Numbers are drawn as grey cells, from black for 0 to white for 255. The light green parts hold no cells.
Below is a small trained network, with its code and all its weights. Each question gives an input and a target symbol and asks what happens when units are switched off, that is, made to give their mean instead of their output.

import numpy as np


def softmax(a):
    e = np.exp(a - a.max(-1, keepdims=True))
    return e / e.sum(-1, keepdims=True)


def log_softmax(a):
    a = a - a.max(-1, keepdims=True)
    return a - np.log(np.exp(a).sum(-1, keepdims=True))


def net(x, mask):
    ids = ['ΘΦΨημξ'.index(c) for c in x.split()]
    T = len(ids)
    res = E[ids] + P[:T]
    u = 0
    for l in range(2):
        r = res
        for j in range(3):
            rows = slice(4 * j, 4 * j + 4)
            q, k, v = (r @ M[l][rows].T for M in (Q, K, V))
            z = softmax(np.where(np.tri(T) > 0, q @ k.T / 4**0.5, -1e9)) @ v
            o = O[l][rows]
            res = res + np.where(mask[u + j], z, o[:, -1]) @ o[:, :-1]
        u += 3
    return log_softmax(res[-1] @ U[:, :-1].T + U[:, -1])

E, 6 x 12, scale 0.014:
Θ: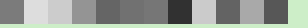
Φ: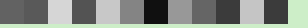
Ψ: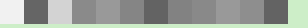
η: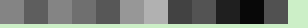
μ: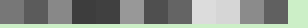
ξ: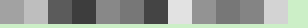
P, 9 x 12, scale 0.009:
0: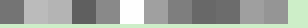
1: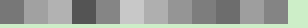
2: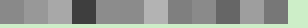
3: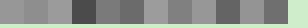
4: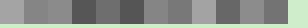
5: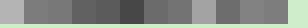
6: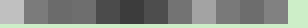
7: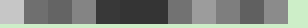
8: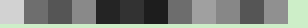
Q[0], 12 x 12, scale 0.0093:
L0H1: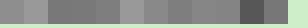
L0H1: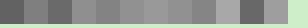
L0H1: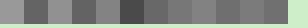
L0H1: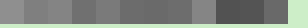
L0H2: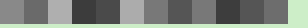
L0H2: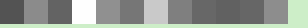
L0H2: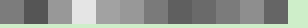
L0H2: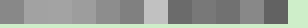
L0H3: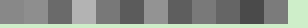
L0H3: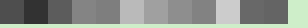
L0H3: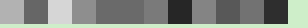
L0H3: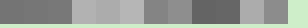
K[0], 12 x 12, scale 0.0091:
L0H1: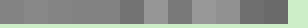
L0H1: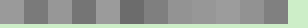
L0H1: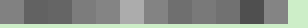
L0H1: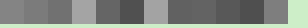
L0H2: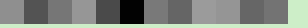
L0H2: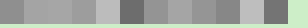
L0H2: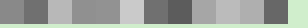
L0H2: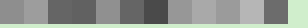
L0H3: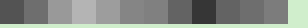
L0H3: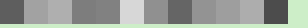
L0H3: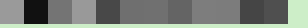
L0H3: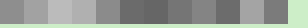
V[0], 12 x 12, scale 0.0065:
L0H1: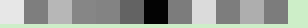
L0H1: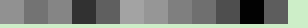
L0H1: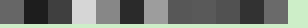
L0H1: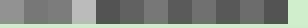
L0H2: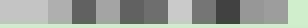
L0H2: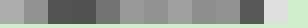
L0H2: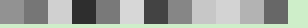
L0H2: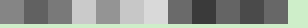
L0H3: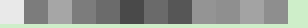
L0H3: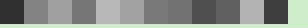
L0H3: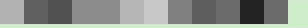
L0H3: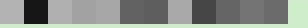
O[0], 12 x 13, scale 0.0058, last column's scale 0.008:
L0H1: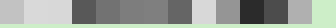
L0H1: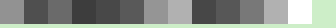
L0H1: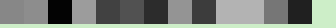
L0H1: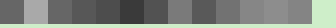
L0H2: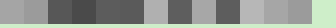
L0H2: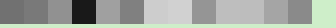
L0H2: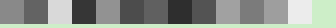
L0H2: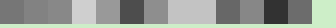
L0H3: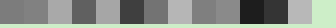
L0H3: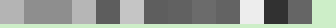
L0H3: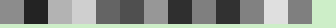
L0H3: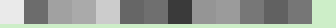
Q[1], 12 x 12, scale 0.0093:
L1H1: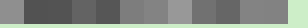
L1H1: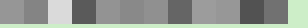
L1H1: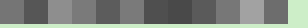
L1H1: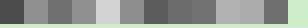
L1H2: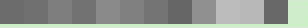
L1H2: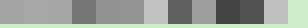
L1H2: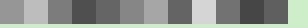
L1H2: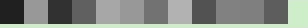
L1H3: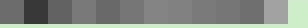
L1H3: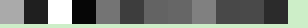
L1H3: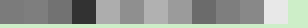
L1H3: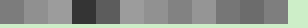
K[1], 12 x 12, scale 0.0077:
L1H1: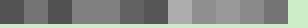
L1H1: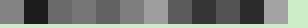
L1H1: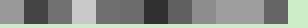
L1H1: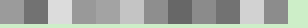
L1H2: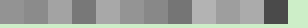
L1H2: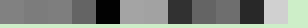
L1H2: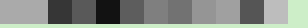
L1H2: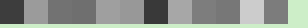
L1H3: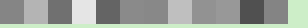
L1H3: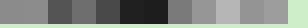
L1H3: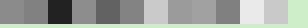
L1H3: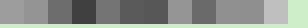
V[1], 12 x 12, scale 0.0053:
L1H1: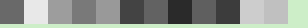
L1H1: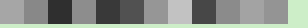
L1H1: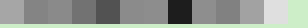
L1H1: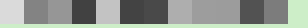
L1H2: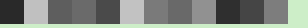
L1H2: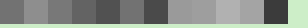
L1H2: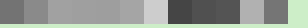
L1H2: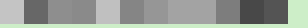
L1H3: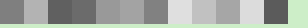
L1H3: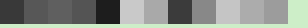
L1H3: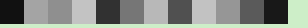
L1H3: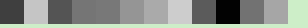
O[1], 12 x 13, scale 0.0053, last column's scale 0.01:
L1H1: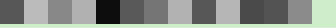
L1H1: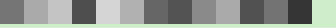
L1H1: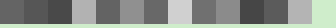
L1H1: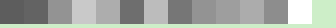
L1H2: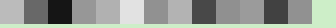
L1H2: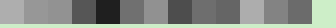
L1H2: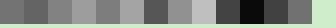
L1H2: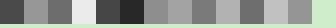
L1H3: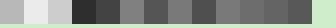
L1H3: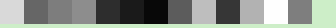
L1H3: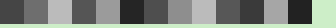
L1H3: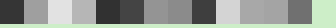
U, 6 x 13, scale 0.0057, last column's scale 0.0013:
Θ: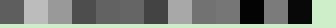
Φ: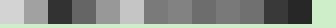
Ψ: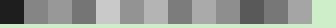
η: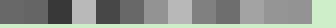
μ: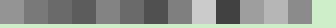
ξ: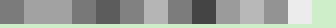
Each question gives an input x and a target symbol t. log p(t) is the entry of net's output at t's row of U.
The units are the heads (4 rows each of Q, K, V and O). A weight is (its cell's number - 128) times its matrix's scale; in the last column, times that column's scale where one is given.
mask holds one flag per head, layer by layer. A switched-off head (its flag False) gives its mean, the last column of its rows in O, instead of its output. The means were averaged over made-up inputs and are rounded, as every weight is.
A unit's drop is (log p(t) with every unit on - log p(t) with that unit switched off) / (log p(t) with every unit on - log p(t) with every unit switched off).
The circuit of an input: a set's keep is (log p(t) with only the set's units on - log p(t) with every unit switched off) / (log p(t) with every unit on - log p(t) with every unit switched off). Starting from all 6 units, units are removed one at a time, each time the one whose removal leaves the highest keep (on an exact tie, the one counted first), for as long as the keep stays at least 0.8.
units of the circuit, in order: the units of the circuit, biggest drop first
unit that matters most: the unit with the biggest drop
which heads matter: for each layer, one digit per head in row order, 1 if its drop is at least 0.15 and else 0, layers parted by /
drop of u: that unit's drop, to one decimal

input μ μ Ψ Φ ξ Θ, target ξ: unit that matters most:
L1H3
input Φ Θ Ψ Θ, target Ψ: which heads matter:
101 / 001
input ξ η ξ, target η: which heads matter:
111 / 101
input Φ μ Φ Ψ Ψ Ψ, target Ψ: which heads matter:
101 / 011
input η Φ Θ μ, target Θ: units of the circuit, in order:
L1H1, L0H3
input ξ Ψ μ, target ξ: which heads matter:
011 / 001
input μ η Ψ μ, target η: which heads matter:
011 / 011
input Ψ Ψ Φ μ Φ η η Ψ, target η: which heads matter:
101 / 011
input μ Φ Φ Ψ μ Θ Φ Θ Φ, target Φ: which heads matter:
101 / 001
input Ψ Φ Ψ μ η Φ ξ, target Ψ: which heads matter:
111 / 101
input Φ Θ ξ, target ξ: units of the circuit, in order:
L1H3, L0H2
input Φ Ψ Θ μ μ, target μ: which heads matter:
000 / 101
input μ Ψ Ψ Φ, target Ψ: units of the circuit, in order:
L0H1, L1H3
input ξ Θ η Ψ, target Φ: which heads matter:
101 / 111
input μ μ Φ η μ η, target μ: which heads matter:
111 / 101
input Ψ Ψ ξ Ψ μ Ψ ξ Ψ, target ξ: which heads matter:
010 / 111
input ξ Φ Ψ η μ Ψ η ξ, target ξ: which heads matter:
101 / 111
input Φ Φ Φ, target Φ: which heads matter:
001 / 001
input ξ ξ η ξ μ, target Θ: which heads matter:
101 / 101
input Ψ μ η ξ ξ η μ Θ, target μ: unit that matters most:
L0H1
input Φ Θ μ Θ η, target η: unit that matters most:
L1H3
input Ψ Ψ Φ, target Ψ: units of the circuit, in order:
L1H3, L0H1
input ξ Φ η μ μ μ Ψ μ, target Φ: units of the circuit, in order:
L0H2, L1H3, L1H1, L0H1
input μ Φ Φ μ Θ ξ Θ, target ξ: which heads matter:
011 / 011
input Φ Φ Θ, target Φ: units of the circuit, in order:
L0H3, L1H3
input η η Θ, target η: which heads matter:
101 / 001
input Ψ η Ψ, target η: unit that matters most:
L0H1
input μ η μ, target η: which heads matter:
111 / 001
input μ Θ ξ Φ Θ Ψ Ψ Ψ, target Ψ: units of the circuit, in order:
L1H3, L0H3, L1H2
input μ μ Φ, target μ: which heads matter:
000 / 001
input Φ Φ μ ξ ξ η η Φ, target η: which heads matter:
101 / 001
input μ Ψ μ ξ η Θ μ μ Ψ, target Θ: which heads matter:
011 / 110
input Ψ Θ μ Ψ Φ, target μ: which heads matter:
010 / 101
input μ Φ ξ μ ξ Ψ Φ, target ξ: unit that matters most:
L0H2
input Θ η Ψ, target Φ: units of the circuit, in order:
L1H2, L1H3
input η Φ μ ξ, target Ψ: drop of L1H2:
0.2
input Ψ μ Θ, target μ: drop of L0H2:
0.1
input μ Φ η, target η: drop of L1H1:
-0.1
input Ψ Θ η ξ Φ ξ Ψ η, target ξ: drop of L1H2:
-0.1
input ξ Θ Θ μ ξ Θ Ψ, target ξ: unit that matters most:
L0H2
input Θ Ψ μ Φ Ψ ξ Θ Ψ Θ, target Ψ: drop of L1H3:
0.6
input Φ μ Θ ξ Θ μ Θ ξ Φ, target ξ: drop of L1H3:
0.3
